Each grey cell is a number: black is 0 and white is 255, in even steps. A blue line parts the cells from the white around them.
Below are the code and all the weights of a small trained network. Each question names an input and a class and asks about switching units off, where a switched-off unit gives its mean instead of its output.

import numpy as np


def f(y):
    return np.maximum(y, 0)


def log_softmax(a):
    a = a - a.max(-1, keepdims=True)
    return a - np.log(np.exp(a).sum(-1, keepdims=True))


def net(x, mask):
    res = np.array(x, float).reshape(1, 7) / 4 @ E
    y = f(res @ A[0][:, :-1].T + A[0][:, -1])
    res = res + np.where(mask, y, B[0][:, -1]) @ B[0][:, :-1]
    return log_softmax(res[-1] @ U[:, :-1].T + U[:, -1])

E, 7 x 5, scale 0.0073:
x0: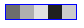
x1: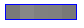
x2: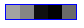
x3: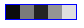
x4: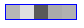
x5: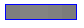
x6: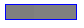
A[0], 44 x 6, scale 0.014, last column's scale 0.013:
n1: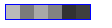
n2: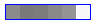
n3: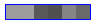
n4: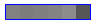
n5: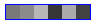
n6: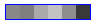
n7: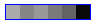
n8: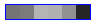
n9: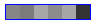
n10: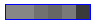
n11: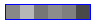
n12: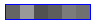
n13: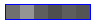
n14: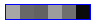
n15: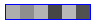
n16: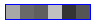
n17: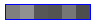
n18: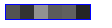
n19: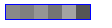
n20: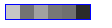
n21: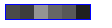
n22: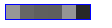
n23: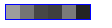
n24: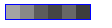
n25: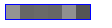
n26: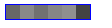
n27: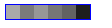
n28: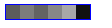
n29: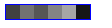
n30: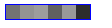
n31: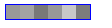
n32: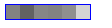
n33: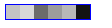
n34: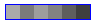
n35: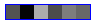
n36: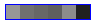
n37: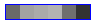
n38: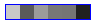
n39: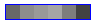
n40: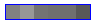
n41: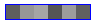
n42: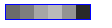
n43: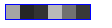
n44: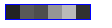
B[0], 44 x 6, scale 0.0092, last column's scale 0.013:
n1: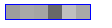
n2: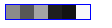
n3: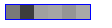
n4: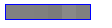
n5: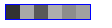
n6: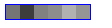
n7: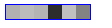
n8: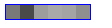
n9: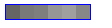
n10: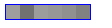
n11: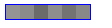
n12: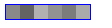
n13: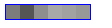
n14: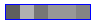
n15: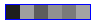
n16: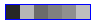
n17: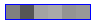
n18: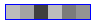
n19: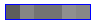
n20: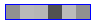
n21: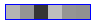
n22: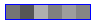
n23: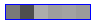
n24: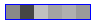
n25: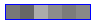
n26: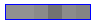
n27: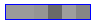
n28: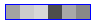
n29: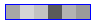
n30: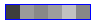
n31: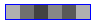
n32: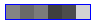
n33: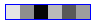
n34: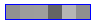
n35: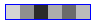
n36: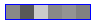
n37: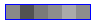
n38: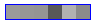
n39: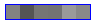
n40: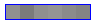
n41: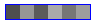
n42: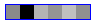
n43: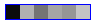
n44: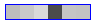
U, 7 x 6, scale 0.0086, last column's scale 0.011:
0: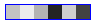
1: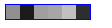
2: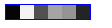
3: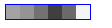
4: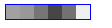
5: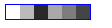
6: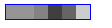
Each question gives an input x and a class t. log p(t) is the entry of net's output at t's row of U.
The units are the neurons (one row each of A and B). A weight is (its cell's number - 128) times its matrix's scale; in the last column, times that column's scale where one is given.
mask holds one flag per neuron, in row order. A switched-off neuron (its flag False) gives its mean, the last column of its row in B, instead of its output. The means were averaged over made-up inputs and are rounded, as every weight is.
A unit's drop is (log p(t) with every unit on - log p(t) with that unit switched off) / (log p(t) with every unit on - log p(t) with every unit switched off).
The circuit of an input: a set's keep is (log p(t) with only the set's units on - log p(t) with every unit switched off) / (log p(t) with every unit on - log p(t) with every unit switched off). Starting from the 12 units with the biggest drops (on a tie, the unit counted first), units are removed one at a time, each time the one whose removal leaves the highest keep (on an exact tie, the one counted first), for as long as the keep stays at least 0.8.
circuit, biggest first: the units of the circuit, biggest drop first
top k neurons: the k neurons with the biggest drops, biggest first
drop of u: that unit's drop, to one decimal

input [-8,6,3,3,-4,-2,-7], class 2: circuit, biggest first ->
[n43]
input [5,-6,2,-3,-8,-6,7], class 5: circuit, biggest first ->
[n35; n18]
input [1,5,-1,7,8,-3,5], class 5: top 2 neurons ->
[n33; n31]
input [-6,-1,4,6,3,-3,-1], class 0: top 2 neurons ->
[n44; n29]
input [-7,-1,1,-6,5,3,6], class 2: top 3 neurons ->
[n16; n43; n44]
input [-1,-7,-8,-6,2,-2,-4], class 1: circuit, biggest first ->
[n6; n42]
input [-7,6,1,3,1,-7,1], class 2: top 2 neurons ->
[n43; n16]
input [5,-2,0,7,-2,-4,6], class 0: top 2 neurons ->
[n44; n29]
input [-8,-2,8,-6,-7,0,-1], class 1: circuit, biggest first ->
[n24; n23]
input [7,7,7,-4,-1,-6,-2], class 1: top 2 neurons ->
[n24; n3]
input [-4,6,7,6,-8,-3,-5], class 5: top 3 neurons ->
[n35; n18; n21]
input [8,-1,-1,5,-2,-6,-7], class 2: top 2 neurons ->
[n5; n41]
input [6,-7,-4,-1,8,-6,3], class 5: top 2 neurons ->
[n33; n31]
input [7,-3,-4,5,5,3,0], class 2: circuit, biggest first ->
[n41]
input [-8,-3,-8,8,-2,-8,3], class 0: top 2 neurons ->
[n44; n29]
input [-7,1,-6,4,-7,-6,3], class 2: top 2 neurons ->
[n43; n16]
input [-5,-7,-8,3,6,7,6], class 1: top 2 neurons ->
[n42; n6]
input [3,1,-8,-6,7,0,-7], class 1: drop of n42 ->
0.2
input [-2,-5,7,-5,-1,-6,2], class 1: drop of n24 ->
0.2
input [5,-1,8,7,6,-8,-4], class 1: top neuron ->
[n3]
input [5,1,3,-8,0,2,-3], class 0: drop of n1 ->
0.1
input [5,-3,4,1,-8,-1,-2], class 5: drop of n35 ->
0.4
